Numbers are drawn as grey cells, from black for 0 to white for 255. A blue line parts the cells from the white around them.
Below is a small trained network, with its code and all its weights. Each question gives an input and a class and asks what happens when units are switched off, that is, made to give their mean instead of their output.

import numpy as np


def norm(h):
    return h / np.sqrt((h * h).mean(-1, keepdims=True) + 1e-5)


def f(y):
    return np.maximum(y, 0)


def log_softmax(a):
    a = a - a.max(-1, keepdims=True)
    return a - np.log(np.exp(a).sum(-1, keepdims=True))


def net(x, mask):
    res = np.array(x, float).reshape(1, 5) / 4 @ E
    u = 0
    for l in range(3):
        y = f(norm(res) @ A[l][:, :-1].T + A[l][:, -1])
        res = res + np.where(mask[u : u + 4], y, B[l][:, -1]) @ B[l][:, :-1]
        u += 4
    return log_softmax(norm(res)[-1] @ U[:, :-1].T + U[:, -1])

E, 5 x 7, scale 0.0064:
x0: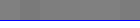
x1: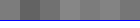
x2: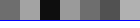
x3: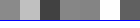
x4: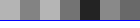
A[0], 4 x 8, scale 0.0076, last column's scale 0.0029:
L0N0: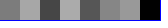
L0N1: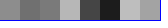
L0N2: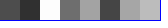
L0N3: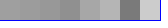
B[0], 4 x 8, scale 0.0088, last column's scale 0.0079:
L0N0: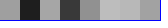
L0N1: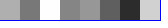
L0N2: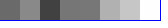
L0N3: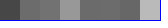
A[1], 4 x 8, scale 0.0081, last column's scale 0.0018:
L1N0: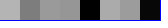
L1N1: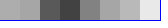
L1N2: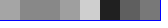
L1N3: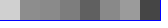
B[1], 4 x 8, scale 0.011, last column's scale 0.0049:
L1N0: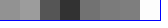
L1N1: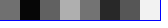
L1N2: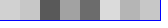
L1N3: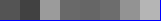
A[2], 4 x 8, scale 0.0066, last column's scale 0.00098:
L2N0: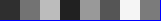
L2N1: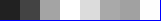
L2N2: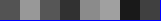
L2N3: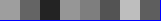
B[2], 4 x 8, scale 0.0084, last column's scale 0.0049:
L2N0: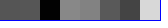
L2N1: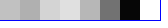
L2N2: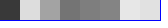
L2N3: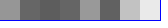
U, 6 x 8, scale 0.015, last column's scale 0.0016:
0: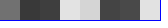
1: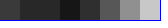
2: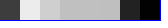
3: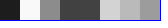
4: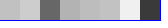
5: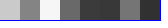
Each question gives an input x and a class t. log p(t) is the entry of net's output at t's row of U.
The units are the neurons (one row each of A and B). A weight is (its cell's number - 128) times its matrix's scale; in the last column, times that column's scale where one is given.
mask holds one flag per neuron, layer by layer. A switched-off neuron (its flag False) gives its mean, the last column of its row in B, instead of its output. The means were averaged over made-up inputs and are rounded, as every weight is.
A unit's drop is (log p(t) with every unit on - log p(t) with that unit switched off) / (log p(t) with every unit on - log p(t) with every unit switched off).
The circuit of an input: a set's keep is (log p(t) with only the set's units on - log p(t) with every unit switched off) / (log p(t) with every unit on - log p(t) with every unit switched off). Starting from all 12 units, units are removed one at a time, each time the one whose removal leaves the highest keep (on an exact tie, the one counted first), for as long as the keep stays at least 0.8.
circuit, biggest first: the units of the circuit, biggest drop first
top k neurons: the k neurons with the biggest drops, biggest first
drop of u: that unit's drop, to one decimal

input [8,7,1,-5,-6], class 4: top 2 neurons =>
[L1N2 L0N1]
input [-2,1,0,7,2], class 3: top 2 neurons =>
[L0N3 L0N2]
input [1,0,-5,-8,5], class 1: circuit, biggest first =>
[L0N2]
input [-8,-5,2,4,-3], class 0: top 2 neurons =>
[L0N1 L1N1]
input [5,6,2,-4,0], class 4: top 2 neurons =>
[L0N1 L1N2]
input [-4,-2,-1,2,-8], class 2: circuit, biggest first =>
[L0N2 L1N1]
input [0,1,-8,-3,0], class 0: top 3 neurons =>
[L2N1 L1N0 L1N1]
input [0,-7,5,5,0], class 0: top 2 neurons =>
[L1N1 L1N0]
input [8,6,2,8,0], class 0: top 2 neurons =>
[L0N1 L1N0]
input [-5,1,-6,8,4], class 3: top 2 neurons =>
[L2N1 L0N1]
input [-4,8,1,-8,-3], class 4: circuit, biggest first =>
[L1N2 L1N1]
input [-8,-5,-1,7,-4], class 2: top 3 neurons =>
[L0N2 L1N0 L0N3]
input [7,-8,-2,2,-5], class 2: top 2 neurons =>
[L1N0 L0N2]
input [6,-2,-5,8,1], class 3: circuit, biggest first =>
[L2N1]
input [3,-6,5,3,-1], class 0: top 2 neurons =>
[L1N0 L1N1]
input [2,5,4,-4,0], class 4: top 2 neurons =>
[L1N2 L1N1]
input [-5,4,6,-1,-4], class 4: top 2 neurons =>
[L1N2 L0N2]
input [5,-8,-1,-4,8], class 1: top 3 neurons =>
[L0N2 L2N0 L2N1]
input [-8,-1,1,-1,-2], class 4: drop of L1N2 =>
0.6
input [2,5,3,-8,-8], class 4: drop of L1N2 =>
1.2
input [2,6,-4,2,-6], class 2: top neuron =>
[L1N1]
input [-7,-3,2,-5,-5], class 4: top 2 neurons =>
[L1N2 L0N1]
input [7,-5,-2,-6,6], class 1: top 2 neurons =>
[L0N2 L2N0]
